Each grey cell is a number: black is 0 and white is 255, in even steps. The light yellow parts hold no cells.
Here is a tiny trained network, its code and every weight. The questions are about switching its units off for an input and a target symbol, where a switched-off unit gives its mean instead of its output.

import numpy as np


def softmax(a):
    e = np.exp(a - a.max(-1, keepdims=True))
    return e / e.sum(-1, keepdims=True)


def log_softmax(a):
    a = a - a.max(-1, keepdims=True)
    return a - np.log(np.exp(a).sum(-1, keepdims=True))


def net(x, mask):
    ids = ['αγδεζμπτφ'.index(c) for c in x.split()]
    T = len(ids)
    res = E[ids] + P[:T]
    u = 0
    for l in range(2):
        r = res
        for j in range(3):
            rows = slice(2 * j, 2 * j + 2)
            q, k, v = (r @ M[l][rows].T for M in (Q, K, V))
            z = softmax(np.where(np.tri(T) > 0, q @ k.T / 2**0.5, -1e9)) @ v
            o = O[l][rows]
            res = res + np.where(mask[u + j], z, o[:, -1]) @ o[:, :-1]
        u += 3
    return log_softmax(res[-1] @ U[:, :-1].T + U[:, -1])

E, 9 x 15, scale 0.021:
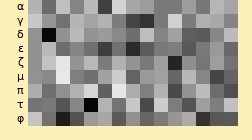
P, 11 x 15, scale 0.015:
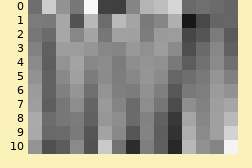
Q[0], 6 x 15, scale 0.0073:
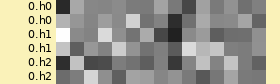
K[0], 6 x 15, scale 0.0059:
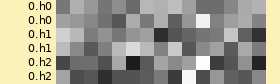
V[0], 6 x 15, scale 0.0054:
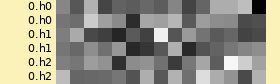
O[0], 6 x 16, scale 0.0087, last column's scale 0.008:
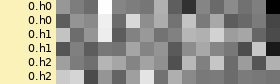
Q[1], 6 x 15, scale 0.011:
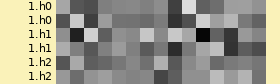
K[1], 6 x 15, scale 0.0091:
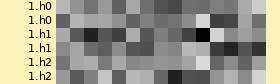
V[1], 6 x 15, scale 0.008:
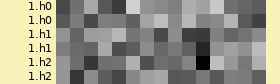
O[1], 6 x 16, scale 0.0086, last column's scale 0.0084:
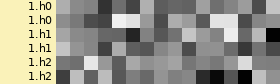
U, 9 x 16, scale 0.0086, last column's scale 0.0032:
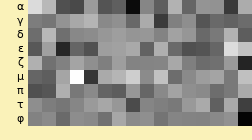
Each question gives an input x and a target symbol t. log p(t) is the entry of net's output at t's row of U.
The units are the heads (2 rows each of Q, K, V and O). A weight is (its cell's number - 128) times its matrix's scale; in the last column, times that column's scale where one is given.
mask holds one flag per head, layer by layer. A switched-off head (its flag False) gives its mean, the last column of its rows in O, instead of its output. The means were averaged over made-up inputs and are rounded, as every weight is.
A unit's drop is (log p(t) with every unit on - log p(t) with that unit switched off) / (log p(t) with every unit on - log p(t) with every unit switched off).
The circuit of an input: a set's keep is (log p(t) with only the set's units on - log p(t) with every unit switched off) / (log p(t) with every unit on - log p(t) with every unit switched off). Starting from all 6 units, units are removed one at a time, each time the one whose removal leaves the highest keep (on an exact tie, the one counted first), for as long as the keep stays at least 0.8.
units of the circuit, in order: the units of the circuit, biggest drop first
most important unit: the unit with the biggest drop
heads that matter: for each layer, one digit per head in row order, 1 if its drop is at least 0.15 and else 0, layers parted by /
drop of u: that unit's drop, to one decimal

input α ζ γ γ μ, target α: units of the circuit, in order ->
1.h0
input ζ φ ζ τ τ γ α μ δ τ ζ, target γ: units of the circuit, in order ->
1.h1, 1.h2
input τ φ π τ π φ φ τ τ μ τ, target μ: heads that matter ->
010 / 001
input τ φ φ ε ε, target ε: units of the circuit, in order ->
0.h1, 1.h1
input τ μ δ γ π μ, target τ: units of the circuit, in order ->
1.h0, 1.h1
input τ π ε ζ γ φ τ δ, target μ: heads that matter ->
001 / 011
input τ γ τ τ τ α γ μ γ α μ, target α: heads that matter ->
000 / 010
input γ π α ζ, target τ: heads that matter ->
000 / 110
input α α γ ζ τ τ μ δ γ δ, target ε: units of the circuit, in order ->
1.h0, 0.h1
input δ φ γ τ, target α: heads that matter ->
000 / 001
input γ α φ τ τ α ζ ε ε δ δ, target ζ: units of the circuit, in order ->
1.h1, 1.h0, 1.h2, 0.h2
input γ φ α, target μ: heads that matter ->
100 / 010
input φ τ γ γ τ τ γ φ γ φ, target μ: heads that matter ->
001 / 011
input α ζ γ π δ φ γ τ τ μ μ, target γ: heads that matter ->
000 / 011
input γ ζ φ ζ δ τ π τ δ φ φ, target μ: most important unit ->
1.h2
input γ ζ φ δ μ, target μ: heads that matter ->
100 / 010
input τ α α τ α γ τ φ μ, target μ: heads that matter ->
000 / 101
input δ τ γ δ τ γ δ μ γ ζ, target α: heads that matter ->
000 / 010
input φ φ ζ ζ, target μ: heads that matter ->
000 / 010
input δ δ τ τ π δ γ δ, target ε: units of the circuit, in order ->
0.h1, 1.h2
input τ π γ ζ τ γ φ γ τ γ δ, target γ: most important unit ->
1.h1
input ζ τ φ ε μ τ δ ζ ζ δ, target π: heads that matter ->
001 / 110
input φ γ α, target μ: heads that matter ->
100 / 110
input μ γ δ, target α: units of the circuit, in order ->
0.h2, 1.h2
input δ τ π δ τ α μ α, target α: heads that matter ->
000 / 110
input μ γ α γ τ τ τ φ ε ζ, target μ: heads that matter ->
000 / 101
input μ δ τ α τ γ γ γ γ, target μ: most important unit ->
1.h0
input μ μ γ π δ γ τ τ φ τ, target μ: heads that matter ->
011 / 001
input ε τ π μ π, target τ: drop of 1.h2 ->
0.1
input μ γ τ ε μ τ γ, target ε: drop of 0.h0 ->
0.1
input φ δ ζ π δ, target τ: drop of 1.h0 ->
0.5
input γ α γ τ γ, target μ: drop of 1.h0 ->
0.4
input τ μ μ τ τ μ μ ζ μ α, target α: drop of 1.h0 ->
0.2
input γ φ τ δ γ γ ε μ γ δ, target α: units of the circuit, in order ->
1.h1
